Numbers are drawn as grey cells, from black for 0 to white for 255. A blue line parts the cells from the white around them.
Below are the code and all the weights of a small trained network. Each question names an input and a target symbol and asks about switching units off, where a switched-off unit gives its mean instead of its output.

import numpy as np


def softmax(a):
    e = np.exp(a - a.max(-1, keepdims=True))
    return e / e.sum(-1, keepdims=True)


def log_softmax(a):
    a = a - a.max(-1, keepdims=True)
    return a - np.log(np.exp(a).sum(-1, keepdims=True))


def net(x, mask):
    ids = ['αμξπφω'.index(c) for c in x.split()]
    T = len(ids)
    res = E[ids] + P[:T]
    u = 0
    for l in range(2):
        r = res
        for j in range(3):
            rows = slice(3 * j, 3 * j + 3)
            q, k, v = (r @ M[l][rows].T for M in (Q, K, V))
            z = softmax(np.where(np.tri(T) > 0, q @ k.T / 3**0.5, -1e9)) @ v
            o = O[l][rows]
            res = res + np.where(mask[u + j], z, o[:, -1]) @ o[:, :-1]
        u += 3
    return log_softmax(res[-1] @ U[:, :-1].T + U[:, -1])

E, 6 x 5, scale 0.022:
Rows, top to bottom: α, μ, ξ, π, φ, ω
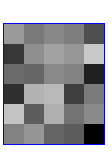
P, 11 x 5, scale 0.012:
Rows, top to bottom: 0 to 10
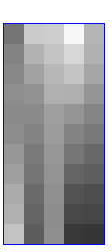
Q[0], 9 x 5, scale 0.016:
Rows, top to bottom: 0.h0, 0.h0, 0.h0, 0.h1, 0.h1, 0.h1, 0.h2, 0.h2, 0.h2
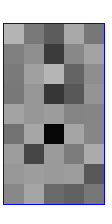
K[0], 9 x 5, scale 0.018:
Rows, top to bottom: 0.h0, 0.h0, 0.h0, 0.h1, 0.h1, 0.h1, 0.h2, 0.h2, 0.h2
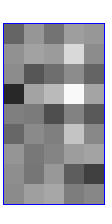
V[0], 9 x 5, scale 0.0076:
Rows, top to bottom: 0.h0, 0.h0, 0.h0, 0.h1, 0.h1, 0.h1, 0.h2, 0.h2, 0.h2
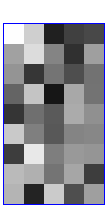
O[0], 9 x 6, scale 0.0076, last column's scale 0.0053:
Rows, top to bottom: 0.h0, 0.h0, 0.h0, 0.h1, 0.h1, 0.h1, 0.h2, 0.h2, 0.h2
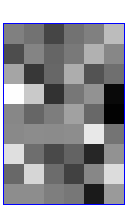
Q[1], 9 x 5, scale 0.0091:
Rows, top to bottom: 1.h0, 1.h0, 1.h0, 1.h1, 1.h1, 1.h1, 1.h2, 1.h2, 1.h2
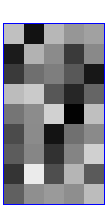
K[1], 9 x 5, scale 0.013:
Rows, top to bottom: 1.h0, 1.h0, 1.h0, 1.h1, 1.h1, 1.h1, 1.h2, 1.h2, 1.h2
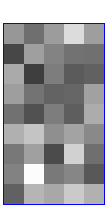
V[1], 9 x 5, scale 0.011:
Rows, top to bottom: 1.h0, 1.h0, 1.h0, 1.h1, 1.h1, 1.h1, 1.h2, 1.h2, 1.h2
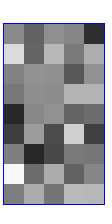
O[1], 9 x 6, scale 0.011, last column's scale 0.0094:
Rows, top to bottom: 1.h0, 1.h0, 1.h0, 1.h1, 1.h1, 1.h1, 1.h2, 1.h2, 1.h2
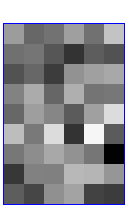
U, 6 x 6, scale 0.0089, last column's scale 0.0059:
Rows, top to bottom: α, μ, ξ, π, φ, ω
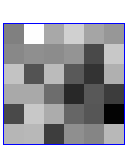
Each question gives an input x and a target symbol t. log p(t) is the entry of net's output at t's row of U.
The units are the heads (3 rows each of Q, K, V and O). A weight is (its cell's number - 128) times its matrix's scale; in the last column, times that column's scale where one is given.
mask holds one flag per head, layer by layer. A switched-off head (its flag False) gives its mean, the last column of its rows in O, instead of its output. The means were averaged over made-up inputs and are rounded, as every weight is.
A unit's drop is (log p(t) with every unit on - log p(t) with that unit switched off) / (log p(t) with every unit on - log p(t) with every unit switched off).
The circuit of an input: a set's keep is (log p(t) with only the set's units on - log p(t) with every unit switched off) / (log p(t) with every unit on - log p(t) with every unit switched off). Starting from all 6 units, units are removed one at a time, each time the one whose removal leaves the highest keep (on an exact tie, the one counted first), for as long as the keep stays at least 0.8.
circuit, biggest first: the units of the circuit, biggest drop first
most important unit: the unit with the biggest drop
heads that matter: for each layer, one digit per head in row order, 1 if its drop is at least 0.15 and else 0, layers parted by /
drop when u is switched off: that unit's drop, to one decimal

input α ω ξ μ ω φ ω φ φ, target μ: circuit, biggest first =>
(1.h1)
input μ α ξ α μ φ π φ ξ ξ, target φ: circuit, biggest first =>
(0.h2, 0.h1)
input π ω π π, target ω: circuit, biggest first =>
(0.h1, 0.h2)
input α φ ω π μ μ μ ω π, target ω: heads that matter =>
110 / 100
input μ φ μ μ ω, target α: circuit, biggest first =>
(1.h0, 0.h2)
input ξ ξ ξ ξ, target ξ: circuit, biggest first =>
(1.h1, 0.h1)
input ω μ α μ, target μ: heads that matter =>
001 / 001
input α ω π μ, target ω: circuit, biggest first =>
(0.h2, 0.h1)
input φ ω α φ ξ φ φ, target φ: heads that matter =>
010 / 101
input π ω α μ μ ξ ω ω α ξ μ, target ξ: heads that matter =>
001 / 010
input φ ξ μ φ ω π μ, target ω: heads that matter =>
110 / 000
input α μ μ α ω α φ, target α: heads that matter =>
000 / 001
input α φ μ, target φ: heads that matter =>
010 / 101
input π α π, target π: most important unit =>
1.h2
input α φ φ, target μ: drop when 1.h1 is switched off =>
0.5
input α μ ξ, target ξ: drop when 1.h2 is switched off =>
0.3
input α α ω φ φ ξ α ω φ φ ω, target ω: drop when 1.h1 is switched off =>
0.1
